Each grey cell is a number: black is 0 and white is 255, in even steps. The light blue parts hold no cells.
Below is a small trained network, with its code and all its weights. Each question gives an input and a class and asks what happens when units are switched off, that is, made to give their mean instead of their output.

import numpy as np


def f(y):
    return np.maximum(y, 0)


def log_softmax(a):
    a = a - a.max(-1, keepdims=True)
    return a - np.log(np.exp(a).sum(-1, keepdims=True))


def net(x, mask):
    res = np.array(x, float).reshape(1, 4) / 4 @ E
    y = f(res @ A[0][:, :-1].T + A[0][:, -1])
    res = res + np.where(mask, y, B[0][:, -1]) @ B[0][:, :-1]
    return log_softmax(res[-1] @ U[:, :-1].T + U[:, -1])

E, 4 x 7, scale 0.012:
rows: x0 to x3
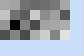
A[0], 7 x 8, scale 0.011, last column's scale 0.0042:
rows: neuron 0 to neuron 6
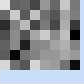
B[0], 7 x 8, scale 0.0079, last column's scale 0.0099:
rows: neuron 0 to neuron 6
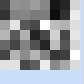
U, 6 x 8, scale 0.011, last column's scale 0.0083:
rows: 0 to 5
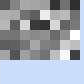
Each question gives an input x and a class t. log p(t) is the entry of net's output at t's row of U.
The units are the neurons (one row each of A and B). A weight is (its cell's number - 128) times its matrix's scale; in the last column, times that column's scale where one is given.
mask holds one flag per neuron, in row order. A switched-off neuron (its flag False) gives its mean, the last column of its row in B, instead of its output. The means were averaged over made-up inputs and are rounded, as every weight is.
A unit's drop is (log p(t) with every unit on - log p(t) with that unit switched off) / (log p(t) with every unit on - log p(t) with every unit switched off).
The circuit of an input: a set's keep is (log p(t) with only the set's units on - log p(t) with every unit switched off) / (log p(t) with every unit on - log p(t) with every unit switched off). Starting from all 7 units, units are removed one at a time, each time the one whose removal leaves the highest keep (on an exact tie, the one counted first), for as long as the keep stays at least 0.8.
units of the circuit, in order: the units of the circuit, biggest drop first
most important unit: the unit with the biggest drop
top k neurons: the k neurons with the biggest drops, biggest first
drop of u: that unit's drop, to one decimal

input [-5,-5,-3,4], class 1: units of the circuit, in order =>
[neuron 2]
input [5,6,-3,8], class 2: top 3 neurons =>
[neuron 3; neuron 4; neuron 2]
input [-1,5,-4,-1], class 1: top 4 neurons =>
[neuron 6; neuron 5; neuron 0; neuron 4]
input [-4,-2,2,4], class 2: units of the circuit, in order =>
[neuron 3; neuron 4]
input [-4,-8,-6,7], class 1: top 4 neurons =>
[neuron 2; neuron 5; neuron 0; neuron 3]
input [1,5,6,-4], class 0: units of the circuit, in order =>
[neuron 0; neuron 3]
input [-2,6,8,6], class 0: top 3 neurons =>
[neuron 5; neuron 0; neuron 2]
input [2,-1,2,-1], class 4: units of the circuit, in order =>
[neuron 3; neuron 1; neuron 6]
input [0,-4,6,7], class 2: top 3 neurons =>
[neuron 3; neuron 4; neuron 1]
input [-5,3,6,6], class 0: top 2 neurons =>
[neuron 5; neuron 0]
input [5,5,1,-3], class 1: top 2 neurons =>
[neuron 6; neuron 1]
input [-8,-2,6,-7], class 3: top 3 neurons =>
[neuron 3; neuron 5; neuron 4]
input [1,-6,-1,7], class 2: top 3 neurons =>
[neuron 3; neuron 4; neuron 6]
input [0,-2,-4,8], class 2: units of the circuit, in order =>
[neuron 3]
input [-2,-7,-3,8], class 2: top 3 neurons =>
[neuron 3; neuron 4; neuron 6]
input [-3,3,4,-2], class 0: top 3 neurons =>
[neuron 5; neuron 3; neuron 2]
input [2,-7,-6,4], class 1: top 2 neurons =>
[neuron 2; neuron 5]
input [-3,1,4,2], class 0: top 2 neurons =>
[neuron 5; neuron 2]
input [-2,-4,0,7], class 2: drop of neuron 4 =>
0.2
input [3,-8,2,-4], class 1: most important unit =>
neuron 2
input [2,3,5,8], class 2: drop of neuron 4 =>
0.4
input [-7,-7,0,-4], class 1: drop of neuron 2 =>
0.6
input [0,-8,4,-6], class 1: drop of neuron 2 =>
0.7
